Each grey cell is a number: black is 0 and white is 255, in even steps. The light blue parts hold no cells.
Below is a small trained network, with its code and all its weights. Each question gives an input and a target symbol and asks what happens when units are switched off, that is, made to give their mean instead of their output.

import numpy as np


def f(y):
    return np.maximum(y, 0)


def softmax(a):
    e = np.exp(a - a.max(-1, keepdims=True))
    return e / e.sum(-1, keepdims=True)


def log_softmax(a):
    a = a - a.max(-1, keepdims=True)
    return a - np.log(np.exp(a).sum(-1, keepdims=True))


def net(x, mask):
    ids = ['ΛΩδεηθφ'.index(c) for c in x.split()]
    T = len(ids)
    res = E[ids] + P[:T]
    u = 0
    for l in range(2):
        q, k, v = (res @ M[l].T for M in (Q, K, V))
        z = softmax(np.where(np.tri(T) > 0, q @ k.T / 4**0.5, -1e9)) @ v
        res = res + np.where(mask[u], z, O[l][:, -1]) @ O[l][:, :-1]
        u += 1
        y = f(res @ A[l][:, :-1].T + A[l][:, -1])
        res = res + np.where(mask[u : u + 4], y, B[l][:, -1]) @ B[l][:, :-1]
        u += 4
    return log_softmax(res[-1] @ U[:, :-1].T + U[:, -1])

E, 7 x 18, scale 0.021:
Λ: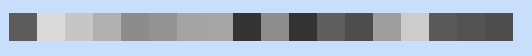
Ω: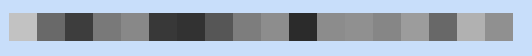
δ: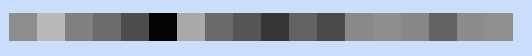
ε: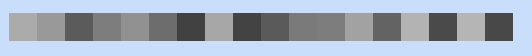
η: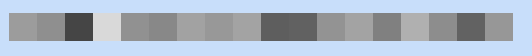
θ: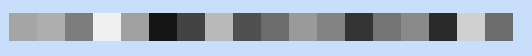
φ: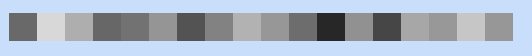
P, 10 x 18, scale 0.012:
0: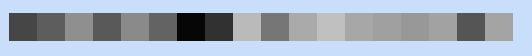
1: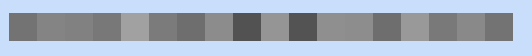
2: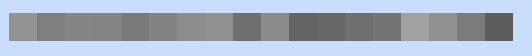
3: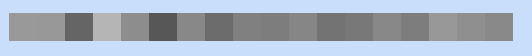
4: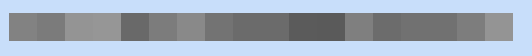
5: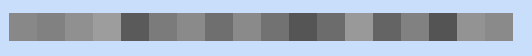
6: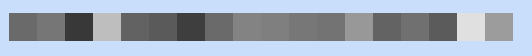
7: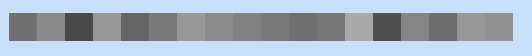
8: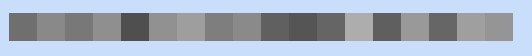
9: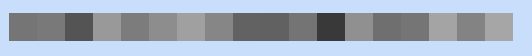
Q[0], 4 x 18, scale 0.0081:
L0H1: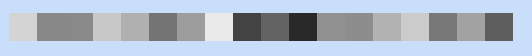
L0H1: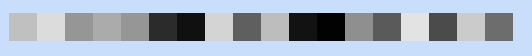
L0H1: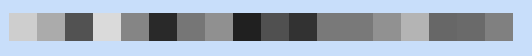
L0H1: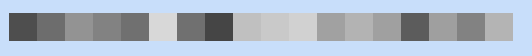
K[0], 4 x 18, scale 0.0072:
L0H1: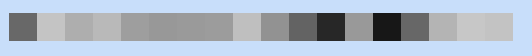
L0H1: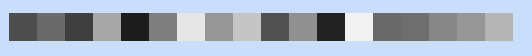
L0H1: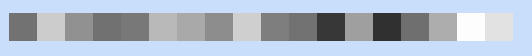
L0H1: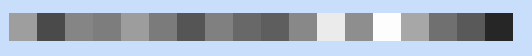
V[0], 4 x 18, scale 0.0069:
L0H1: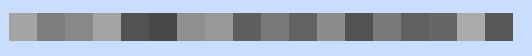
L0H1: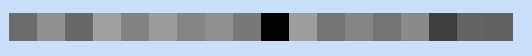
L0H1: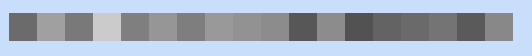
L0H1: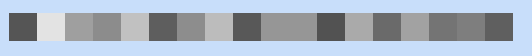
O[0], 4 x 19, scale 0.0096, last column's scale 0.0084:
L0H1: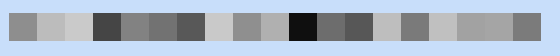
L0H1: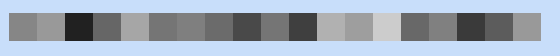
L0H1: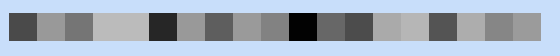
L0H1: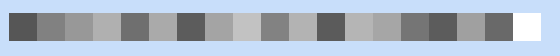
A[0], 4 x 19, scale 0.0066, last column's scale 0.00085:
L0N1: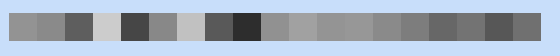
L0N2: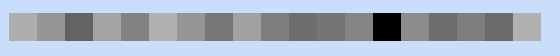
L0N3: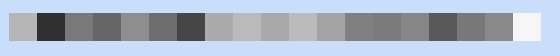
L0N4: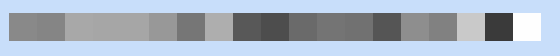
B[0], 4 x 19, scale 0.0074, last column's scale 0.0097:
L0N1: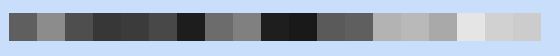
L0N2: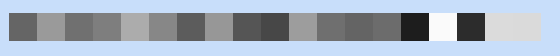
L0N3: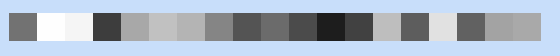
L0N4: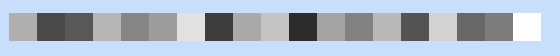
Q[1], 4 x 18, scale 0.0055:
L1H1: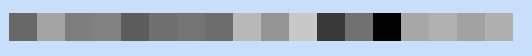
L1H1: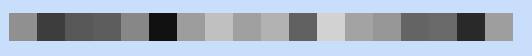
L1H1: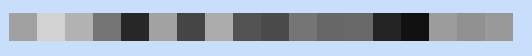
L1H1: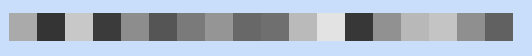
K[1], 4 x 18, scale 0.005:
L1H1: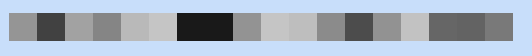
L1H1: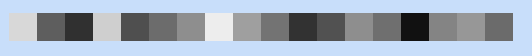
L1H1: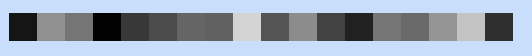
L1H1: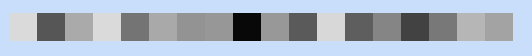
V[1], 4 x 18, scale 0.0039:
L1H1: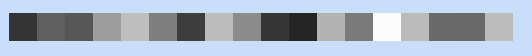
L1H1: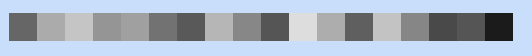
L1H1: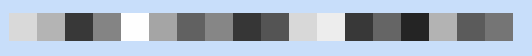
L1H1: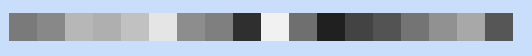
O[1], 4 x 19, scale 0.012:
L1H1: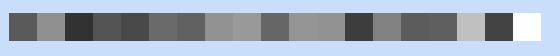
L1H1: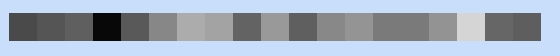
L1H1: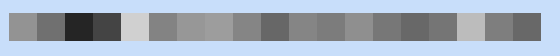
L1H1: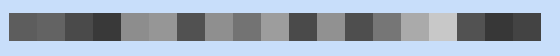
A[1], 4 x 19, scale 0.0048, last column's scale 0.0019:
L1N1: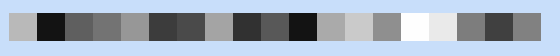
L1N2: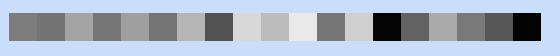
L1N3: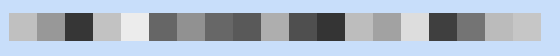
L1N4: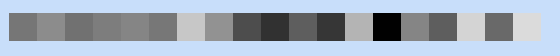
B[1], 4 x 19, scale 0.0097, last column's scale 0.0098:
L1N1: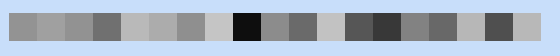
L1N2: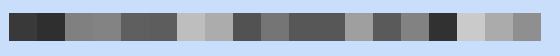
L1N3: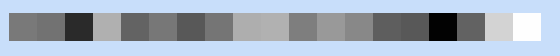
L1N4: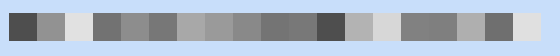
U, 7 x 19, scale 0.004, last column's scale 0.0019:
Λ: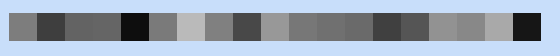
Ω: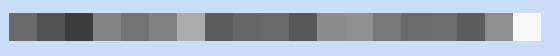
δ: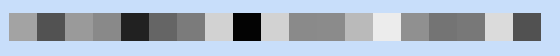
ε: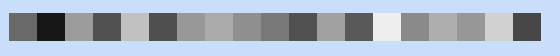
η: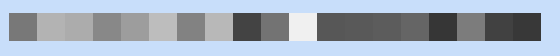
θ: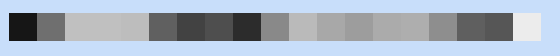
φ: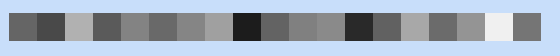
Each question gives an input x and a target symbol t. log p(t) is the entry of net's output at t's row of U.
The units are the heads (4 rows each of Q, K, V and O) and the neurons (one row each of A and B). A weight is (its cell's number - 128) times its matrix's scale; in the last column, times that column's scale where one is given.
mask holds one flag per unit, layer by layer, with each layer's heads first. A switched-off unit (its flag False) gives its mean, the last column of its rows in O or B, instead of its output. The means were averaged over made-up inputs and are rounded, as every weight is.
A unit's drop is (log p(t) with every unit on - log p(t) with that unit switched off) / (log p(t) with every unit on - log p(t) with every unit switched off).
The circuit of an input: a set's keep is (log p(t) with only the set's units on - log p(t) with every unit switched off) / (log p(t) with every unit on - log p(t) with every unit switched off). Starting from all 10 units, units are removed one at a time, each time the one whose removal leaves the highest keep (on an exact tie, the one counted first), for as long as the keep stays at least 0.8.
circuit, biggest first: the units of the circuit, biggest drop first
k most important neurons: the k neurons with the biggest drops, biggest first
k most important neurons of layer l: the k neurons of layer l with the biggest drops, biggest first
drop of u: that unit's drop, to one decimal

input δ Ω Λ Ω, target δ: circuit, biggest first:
[L1H1; L0N3; L0H1]
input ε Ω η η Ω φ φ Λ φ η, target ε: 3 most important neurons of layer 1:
[L1N4; L1N3; L1N1]
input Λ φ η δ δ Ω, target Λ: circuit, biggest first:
[L0H1; L1H1; L0N4]
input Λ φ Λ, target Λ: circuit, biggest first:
[L0H1; L1H1; L0N4]
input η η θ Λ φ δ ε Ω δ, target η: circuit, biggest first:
[L0H1; L1H1; L0N4; L0N1]
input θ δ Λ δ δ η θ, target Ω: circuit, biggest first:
[L0H1; L0N4; L1N3]
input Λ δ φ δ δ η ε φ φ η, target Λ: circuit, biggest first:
[L0H1; L1H1]
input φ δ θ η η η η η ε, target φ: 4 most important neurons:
[L1N1; L0N1; L0N3; L0N2]
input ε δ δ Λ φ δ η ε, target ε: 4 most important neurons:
[L0N3; L1N4; L0N4; L1N3]
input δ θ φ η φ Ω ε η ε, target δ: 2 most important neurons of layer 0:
[L0N4; L0N3]
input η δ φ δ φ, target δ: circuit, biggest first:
[L0H1; L1H1; L0N1]
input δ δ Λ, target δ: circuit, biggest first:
[L1H1; L0H1]
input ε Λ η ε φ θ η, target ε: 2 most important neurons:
[L0N4; L1N4]
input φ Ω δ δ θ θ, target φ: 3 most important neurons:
[L0N1; L0N3; L1N1]
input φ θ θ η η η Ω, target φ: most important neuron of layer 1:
[L1N1]
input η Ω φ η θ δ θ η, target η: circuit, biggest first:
[L0H1; L0N4; L1H1]
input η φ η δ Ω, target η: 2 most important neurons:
[L0N1; L0N4]
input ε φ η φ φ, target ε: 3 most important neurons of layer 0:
[L0N4; L0N3; L0N2]
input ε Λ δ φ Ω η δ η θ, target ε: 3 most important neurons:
[L0N3; L0N4; L1N4]
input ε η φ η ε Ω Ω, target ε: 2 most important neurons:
[L0N3; L0N4]
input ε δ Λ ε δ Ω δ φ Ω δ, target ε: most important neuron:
[L1N4]
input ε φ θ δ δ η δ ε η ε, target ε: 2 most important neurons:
[L0N4; L0N3]
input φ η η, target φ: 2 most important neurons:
[L0N1; L1N1]
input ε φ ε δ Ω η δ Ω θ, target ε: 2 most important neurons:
[L0N4; L0N3]
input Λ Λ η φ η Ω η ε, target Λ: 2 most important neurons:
[L0N4; L0N2]
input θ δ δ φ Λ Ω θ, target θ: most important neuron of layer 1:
[L1N3]
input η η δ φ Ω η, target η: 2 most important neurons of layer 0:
[L0N1; L0N4]
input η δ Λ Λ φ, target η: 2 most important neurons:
[L0N1; L0N4]
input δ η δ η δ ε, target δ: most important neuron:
[L0N2]
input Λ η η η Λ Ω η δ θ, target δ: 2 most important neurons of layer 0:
[L0N4; L0N2]
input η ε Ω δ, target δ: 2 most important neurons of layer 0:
[L0N2; L0N3]
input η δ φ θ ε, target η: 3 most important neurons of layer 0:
[L0N1; L0N4; L0N3]
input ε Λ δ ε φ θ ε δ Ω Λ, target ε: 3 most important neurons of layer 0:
[L0N3; L0N1; L0N4]
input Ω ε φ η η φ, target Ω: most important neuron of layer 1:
[L1N3]
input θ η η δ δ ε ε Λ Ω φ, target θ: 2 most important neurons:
[L1N3; L0N2]
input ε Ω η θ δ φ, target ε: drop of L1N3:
0.1
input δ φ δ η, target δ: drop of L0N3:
0.1
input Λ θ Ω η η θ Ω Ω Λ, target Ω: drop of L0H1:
0.6
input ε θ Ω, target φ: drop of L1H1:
0.3
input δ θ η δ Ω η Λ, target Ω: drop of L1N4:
0.1
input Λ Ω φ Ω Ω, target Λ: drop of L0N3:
0.1
